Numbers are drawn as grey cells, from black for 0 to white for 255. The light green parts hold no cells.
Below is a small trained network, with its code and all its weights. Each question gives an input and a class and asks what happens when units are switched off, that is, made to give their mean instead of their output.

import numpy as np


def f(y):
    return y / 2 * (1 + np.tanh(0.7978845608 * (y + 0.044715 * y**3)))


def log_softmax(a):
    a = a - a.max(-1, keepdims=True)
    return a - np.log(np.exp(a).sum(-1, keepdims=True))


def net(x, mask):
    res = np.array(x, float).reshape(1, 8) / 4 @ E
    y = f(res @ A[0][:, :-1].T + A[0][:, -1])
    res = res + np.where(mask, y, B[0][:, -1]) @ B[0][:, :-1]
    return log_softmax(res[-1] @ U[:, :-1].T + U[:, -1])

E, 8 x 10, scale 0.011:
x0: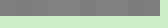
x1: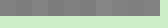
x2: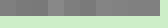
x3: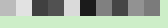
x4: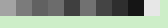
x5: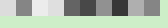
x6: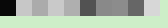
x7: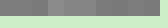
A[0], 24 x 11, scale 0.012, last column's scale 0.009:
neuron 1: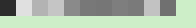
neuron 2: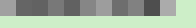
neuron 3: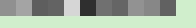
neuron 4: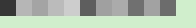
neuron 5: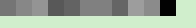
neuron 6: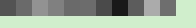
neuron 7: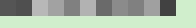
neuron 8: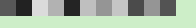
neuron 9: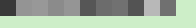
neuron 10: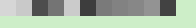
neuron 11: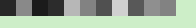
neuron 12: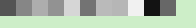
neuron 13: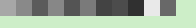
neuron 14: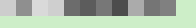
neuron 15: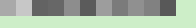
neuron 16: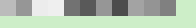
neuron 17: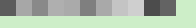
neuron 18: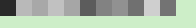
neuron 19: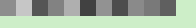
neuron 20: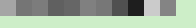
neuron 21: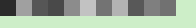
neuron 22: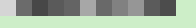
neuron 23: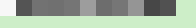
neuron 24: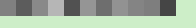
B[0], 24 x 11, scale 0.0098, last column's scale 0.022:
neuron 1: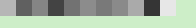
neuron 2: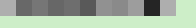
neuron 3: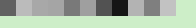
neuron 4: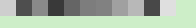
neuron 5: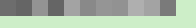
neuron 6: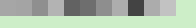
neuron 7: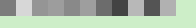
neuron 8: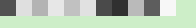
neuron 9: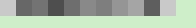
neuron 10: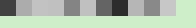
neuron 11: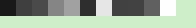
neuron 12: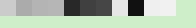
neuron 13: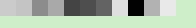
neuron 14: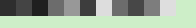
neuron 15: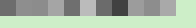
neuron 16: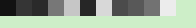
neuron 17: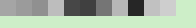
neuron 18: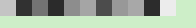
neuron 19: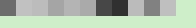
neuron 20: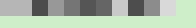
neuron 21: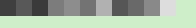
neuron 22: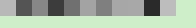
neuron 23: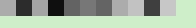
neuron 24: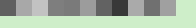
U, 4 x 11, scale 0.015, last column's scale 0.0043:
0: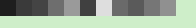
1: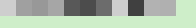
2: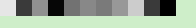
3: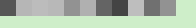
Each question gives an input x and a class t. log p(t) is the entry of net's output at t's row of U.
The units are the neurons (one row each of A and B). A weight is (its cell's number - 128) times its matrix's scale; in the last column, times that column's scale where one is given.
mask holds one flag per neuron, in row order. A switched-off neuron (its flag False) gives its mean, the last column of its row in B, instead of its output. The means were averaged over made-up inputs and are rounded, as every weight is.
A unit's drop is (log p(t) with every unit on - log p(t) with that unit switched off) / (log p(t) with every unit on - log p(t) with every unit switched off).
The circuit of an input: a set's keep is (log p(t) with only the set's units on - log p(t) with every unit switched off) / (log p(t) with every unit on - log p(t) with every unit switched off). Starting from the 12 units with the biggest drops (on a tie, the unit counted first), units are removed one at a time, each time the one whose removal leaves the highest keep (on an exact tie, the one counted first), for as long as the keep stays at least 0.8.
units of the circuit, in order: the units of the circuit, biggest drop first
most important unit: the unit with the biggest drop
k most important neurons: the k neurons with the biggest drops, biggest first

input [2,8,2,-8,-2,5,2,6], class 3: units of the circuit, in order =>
[neuron 8]
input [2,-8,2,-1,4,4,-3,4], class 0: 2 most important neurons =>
[neuron 12; neuron 14]
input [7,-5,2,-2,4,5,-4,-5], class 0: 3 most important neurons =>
[neuron 12; neuron 14; neuron 16]
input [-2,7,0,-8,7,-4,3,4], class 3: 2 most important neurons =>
[neuron 8; neuron 12]
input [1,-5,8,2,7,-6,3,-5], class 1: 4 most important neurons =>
[neuron 13; neuron 16; neuron 20; neuron 14]
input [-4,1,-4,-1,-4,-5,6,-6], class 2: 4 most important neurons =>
[neuron 4; neuron 18; neuron 16; neuron 14]
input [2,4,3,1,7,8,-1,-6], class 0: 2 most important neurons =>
[neuron 16; neuron 14]
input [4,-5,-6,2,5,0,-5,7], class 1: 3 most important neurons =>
[neuron 13; neuron 18; neuron 1]
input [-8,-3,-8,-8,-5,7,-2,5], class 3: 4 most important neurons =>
[neuron 8; neuron 11; neuron 7; neuron 24]
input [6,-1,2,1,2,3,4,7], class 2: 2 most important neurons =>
[neuron 11; neuron 18]
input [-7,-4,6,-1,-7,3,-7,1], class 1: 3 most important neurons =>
[neuron 12; neuron 17; neuron 18]
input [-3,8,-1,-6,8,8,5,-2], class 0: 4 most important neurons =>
[neuron 16; neuron 14; neuron 12; neuron 17]
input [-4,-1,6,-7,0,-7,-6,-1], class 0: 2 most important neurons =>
[neuron 11; neuron 21]
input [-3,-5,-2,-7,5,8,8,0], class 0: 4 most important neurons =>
[neuron 16; neuron 14; neuron 23; neuron 22]
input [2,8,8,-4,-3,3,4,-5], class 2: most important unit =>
neuron 11
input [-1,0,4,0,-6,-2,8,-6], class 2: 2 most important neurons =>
[neuron 18; neuron 4]
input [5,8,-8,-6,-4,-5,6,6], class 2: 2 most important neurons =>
[neuron 4; neuron 18]
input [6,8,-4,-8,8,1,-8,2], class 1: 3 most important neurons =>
[neuron 13; neuron 20; neuron 18]
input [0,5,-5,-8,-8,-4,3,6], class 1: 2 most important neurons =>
[neuron 12; neuron 17]
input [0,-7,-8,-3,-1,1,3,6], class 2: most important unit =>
neuron 10
